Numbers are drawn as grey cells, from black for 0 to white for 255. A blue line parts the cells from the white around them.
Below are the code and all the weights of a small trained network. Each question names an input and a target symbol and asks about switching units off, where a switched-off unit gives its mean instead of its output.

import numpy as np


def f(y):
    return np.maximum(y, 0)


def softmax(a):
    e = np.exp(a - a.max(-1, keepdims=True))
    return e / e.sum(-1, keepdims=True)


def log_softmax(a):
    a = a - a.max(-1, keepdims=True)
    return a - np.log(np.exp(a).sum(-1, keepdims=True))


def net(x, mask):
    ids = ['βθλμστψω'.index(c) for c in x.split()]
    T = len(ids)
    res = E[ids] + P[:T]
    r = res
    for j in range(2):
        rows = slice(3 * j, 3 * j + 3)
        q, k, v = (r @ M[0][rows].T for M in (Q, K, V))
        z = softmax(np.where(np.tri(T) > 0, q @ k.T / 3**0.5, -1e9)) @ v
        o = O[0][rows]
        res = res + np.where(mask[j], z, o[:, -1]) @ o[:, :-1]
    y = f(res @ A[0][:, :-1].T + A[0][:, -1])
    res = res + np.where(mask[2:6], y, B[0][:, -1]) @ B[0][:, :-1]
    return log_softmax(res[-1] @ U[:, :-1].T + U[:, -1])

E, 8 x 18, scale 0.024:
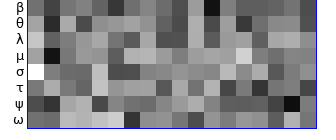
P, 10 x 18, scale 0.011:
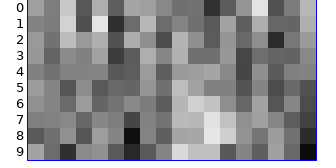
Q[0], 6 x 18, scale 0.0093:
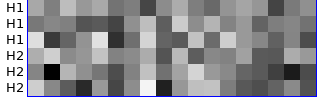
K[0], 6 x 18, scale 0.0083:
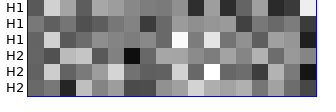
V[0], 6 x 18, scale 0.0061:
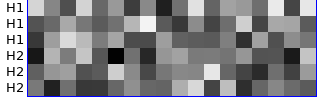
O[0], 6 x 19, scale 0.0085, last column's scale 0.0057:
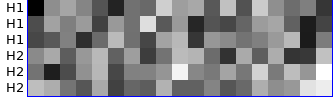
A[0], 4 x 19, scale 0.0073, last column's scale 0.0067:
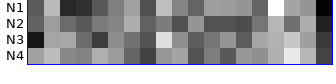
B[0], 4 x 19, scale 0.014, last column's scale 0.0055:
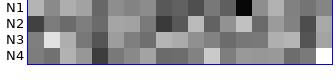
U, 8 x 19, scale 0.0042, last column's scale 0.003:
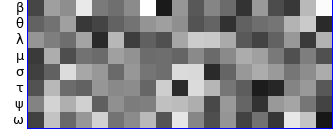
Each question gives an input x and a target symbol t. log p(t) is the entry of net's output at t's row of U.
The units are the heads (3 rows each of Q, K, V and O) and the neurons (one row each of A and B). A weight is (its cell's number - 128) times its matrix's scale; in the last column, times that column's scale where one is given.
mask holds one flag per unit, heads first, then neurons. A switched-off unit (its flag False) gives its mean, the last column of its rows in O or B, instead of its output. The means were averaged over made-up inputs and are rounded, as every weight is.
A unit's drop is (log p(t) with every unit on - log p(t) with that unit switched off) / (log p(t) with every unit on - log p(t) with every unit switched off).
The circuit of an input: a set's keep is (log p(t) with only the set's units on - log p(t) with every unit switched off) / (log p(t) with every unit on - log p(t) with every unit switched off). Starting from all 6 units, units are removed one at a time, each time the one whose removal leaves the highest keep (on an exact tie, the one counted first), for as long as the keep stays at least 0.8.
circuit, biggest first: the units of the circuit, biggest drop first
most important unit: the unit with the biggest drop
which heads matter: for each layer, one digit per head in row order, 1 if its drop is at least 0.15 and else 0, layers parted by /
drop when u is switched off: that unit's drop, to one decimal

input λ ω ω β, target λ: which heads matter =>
11
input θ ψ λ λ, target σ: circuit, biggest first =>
H1; H2
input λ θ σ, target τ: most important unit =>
H2
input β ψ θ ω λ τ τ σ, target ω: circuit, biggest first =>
H2; N4
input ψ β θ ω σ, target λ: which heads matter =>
10
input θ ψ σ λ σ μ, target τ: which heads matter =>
11
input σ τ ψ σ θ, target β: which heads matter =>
10
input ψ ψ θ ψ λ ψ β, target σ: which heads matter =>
01
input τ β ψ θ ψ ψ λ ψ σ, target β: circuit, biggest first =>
H1; N4; H2
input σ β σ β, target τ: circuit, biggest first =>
H2; H1
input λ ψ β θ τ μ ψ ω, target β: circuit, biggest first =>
H1; N4
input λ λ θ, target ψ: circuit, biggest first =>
H1; N3; H2
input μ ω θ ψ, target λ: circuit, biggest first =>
H2; H1
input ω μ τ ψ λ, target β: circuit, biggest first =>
H1
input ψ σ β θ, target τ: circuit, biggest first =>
H1; H2
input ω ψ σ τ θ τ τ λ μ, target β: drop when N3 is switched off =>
0.1
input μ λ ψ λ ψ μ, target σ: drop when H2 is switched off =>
0.8
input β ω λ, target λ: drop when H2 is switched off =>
0.1
